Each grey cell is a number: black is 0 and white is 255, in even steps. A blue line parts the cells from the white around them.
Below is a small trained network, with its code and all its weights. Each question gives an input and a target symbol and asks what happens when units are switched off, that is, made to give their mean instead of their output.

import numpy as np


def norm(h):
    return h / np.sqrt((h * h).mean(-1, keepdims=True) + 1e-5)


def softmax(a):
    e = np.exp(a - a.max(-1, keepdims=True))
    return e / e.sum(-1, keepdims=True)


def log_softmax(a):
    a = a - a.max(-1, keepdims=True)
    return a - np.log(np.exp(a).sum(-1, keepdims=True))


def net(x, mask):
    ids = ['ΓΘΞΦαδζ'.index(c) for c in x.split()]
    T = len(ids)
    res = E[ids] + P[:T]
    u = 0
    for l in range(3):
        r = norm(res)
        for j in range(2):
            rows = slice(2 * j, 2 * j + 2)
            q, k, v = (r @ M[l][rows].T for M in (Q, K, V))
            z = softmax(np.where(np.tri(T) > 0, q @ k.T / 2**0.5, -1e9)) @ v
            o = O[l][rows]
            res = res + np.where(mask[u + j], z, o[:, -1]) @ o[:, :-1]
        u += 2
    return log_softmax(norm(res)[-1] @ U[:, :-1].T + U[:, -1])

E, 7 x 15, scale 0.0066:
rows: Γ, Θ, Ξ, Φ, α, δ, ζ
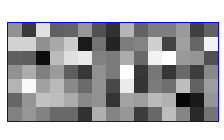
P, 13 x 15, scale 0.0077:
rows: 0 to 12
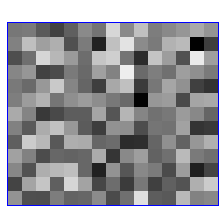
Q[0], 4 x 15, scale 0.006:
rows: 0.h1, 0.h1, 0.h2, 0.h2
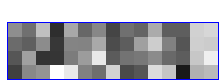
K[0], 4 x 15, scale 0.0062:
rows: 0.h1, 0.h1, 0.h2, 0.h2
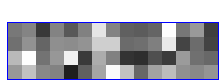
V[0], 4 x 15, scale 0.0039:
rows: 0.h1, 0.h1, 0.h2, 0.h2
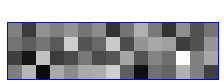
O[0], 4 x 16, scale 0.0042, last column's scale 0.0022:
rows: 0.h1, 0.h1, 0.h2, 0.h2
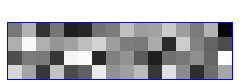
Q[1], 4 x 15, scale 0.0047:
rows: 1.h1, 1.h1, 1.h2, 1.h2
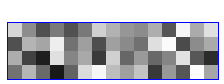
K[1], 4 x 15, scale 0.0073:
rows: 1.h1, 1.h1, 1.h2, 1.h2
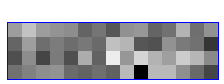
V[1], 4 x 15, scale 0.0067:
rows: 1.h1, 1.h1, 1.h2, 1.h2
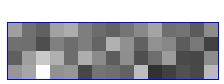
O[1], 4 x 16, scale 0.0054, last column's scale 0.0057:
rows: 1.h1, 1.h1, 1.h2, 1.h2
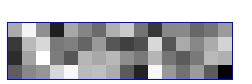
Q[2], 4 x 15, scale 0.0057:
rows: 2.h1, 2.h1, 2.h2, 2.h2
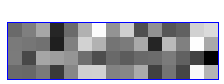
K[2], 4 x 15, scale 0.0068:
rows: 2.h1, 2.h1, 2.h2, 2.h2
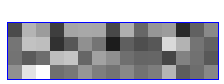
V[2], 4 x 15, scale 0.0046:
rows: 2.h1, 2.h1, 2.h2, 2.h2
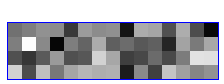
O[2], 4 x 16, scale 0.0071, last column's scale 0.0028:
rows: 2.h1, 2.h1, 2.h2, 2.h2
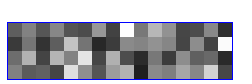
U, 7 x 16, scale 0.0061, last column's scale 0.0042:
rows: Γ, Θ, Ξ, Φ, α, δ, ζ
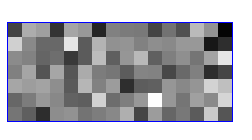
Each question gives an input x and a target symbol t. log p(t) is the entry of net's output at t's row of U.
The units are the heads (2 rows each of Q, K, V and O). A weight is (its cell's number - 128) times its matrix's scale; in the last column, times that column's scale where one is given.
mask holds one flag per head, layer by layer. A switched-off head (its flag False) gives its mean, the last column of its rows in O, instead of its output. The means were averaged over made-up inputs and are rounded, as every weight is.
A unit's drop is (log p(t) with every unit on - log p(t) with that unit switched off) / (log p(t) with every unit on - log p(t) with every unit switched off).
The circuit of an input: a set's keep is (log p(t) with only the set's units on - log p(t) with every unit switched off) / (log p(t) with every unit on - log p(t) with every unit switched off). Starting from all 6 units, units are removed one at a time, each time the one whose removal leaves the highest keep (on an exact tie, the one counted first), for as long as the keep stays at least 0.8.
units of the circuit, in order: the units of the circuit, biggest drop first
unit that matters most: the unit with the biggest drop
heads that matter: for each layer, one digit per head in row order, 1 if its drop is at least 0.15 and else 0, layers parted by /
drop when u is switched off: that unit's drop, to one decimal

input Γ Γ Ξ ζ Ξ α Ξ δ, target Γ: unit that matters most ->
0.h2
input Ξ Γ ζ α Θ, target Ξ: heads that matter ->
00 / 01 / 00
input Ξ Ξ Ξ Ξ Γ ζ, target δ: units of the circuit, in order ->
[1.h2, 0.h2]
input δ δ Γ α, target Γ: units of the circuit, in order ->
[0.h2, 2.h1]
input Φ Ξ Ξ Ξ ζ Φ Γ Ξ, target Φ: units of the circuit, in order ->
[1.h1, 2.h2, 1.h2]
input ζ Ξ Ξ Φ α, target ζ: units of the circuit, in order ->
[1.h1, 2.h2, 0.h1, 2.h1]
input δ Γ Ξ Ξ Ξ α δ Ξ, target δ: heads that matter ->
00 / 00 / 00
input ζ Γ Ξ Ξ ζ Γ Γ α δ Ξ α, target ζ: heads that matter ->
10 / 11 / 11
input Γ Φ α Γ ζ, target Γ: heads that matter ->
01 / 00 / 00
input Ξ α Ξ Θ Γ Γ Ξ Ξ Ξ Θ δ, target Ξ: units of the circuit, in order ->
[1.h2, 0.h2]
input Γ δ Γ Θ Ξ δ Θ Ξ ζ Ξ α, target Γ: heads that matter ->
01 / 00 / 00
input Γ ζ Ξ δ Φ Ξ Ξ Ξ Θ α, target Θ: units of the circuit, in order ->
[1.h1, 1.h2, 0.h2]
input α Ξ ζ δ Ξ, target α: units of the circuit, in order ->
[2.h1, 0.h1]
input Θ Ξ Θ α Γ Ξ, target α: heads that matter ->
01 / 01 / 10
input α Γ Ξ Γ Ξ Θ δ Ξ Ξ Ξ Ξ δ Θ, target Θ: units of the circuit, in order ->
[1.h1, 1.h2]
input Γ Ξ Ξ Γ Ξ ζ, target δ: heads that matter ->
00 / 01 / 00
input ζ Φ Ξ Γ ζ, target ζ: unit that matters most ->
1.h1
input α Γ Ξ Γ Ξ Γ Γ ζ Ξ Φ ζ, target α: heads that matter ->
10 / 11 / 10
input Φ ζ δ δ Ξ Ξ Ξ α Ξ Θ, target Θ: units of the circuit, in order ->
[1.h2, 1.h1]
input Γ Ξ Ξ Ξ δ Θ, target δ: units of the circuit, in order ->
[1.h2]
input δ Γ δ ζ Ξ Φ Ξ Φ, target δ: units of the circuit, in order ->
[1.h2, 2.h2]
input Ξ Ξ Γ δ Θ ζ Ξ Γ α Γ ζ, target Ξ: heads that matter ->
00 / 00 / 00
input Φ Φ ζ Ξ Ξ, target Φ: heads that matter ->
00 / 11 / 01
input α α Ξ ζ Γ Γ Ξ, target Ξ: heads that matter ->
00 / 01 / 00
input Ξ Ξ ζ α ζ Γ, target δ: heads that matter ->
01 / 01 / 00
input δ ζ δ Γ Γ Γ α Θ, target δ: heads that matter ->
00 / 01 / 00
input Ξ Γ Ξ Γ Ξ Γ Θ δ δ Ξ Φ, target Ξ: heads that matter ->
00 / 00 / 00
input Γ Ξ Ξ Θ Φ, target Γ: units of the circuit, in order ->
[0.h2]
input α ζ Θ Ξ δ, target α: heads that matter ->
10 / 11 / 10
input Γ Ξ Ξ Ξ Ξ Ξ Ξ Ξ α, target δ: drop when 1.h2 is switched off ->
0.5
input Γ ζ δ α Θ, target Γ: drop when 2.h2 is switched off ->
0.0
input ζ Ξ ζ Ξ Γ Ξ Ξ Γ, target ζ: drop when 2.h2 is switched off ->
0.5
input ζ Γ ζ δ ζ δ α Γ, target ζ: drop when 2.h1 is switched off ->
0.3
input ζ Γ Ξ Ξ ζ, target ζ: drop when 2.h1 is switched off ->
0.2
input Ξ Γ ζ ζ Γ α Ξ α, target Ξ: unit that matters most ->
1.h2
